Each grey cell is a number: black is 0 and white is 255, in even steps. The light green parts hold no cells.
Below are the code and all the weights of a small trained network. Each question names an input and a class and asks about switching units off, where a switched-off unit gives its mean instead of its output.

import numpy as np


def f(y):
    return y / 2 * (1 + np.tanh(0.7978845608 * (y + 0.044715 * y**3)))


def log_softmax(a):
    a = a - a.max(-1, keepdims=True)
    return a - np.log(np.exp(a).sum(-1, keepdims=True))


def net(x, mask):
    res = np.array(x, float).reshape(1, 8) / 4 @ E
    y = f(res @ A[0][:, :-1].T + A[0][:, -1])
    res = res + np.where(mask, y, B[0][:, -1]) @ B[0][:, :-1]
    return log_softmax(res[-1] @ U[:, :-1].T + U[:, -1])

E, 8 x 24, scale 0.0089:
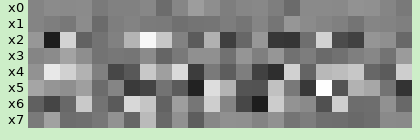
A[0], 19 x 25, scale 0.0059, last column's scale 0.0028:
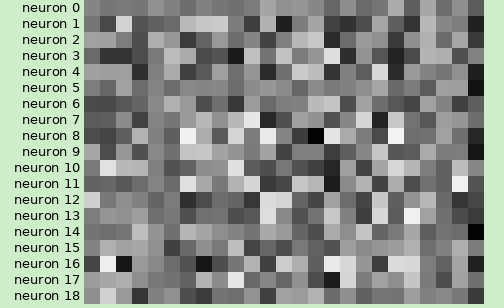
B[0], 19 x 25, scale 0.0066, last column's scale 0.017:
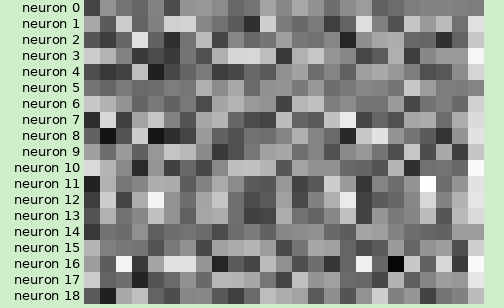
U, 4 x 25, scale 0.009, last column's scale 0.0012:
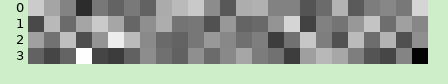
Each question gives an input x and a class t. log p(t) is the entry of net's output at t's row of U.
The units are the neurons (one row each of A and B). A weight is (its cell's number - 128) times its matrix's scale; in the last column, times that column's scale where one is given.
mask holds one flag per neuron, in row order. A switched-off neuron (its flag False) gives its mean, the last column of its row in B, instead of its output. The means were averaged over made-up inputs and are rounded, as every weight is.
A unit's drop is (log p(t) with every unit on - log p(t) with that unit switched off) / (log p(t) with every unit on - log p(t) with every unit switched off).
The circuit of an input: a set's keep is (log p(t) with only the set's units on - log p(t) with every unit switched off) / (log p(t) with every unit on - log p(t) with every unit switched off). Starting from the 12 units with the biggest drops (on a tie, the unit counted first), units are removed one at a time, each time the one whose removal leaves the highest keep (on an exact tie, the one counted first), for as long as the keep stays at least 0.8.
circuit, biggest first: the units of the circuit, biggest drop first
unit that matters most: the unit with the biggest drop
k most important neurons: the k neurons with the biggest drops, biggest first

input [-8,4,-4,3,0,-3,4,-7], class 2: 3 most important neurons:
[neuron 16; neuron 12; neuron 4]
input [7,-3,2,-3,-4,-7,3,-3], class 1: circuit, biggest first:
[neuron 7]
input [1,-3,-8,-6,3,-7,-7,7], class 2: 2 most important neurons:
[neuron 16; neuron 12]
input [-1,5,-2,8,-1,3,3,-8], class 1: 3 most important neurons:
[neuron 4; neuron 2; neuron 18]
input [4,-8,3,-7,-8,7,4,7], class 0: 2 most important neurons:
[neuron 3; neuron 6]
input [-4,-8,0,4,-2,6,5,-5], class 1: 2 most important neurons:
[neuron 12; neuron 13]
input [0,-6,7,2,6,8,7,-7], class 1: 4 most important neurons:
[neuron 12; neuron 13; neuron 16; neuron 3]
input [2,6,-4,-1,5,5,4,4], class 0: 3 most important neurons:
[neuron 10; neuron 7; neuron 11]
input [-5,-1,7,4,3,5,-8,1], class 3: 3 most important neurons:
[neuron 4; neuron 2; neuron 16]
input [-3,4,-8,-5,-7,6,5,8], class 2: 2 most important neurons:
[neuron 16; neuron 10]
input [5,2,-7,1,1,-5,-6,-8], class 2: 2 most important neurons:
[neuron 16; neuron 8]
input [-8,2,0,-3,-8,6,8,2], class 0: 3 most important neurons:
[neuron 3; neuron 6; neuron 4]
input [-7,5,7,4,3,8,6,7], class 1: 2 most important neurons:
[neuron 12; neuron 13]
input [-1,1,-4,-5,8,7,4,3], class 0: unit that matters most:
neuron 10
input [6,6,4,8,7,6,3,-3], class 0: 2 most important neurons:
[neuron 10; neuron 17]
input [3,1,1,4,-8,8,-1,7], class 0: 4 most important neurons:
[neuron 3; neuron 6; neuron 7; neuron 11]
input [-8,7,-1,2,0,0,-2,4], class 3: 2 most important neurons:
[neuron 16; neuron 1]
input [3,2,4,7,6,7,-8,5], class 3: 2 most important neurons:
[neuron 4; neuron 2]
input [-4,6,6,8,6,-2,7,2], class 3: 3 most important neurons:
[neuron 8; neuron 16; neuron 3]
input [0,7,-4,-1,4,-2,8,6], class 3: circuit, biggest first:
[neuron 8]
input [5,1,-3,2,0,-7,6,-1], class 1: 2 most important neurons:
[neuron 7; neuron 11]
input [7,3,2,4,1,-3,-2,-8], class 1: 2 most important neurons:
[neuron 16; neuron 8]
